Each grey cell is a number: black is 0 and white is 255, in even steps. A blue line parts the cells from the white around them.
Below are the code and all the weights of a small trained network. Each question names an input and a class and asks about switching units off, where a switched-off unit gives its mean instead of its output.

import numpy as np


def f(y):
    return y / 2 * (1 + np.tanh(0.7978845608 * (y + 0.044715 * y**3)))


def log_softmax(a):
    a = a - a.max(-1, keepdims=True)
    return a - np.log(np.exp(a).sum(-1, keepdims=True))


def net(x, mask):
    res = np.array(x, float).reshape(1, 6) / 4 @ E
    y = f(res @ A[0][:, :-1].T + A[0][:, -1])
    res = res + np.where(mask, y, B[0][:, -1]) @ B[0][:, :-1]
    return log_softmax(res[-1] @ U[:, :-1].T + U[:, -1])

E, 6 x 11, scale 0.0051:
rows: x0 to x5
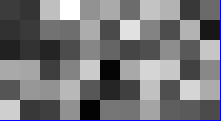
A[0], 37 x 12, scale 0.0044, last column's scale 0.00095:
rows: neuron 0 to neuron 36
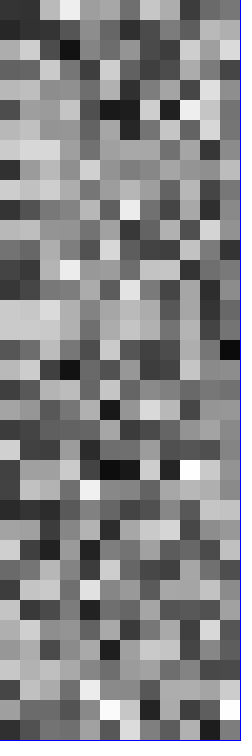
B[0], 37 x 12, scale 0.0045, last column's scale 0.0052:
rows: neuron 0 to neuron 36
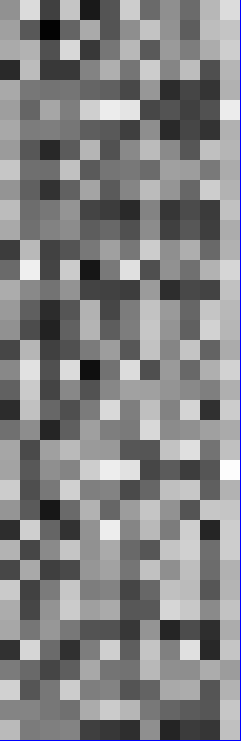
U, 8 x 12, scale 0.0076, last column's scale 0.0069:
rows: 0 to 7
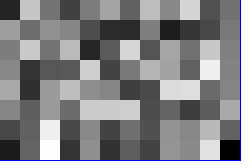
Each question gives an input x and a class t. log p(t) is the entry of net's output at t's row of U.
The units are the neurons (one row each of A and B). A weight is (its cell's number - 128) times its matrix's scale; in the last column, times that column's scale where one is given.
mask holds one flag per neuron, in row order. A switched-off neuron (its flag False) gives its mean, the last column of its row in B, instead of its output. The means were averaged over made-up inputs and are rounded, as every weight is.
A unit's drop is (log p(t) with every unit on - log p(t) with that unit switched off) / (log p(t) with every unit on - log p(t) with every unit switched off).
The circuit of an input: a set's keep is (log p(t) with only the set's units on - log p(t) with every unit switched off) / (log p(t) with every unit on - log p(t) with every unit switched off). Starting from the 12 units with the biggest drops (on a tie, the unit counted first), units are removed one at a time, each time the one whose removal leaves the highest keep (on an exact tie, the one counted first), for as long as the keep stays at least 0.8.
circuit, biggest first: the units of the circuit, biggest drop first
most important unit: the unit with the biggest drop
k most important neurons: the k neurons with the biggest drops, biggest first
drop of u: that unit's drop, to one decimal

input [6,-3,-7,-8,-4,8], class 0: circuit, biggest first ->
[neuron 3; neuron 28]
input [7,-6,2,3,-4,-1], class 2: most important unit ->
neuron 13
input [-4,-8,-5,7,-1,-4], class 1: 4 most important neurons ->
[neuron 31; neuron 6; neuron 4; neuron 11]
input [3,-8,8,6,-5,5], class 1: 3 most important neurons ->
[neuron 31; neuron 4; neuron 6]
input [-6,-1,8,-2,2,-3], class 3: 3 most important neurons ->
[neuron 1; neuron 25; neuron 13]
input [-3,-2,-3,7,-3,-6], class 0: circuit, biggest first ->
[neuron 26; neuron 32]
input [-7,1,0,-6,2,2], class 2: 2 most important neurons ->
[neuron 18; neuron 2]
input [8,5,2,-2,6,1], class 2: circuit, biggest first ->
[neuron 0; neuron 13]
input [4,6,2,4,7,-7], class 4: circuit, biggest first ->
[neuron 24; neuron 29]
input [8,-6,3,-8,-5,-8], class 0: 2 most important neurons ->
[neuron 3; neuron 17]
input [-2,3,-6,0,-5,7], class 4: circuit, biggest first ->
[neuron 27; neuron 22]
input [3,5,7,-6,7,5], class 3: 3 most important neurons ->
[neuron 1; neuron 25; neuron 21]
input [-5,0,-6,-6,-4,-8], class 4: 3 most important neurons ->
[neuron 29; neuron 24; neuron 34]
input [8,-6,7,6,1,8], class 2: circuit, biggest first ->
[neuron 13]
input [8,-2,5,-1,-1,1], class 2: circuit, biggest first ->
[neuron 13; neuron 0]
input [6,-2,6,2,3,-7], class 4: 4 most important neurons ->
[neuron 29; neuron 24; neuron 34; neuron 18]
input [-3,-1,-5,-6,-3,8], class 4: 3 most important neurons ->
[neuron 27; neuron 30; neuron 22]
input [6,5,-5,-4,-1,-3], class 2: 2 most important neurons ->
[neuron 0; neuron 13]
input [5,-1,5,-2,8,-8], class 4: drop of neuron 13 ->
-0.1
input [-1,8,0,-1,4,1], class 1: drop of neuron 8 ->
0.0
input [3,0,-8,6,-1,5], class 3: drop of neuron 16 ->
0.2
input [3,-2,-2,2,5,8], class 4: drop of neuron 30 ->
0.1
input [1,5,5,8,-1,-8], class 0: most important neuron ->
[neuron 26]
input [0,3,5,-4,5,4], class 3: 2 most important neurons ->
[neuron 1; neuron 25]
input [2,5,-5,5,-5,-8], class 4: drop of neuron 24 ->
0.2
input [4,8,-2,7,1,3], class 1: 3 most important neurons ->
[neuron 36; neuron 10; neuron 14]
